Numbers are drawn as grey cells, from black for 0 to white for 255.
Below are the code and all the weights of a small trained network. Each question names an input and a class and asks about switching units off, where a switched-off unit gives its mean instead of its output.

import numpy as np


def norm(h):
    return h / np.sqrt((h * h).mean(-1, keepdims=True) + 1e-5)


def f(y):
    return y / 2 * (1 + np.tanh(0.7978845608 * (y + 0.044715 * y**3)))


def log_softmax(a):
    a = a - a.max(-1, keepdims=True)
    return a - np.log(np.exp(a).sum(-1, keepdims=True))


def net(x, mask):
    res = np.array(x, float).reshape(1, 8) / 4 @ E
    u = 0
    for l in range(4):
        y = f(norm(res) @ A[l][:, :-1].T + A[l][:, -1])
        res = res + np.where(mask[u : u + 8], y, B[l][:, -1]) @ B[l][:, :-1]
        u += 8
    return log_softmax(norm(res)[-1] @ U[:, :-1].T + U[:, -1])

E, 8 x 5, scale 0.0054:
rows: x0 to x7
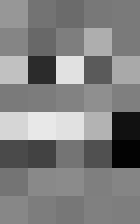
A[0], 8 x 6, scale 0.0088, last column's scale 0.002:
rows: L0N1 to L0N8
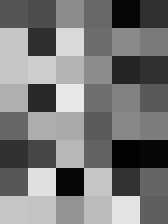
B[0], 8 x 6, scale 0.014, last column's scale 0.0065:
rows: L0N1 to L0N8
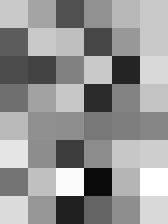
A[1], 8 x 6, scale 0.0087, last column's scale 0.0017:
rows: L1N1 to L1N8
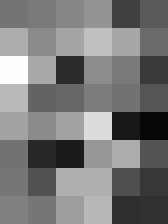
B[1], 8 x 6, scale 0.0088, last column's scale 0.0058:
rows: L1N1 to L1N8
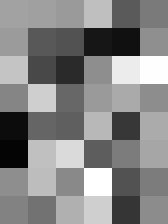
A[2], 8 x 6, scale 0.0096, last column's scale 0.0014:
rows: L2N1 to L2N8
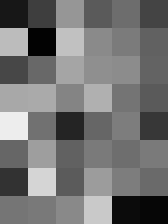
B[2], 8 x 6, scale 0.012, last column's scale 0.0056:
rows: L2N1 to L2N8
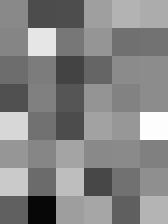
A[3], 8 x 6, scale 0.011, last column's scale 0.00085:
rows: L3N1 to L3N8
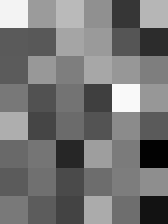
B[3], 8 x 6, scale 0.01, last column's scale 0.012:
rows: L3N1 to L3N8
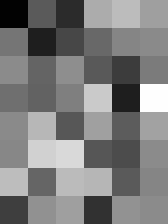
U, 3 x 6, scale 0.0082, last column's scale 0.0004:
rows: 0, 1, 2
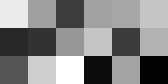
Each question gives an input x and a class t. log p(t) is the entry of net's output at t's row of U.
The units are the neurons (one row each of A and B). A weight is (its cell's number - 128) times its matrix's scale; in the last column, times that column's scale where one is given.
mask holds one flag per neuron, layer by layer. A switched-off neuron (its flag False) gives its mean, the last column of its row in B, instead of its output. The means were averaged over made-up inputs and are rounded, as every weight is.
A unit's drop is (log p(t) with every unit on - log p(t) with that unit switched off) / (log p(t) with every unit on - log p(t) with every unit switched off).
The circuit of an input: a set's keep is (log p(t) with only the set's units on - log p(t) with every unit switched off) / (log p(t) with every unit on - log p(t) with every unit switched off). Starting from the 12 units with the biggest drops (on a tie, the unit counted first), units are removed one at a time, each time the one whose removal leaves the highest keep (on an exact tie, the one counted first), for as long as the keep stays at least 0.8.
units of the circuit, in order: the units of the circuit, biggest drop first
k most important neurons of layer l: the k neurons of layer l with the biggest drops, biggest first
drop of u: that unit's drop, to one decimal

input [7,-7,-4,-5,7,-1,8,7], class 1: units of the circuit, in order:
[L0N3]
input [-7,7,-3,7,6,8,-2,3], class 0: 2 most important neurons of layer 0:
[L0N6, L0N1]
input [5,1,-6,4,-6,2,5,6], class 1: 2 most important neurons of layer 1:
[L1N6, L1N4]
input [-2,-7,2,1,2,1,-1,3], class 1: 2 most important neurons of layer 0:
[L0N3, L0N7]
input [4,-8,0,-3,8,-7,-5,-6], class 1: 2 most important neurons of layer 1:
[L1N5, L1N8]
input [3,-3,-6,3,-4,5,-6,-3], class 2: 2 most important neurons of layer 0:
[L0N7, L0N8]
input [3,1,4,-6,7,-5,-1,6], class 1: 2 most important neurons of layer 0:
[L0N3, L0N6]
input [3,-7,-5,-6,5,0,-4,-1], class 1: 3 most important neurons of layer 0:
[L0N3, L0N2, L0N4]
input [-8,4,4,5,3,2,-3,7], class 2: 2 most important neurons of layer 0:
[L0N2, L0N4]
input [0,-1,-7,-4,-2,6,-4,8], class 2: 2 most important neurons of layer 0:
[L0N7, L0N8]
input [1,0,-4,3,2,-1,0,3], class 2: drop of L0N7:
1.0
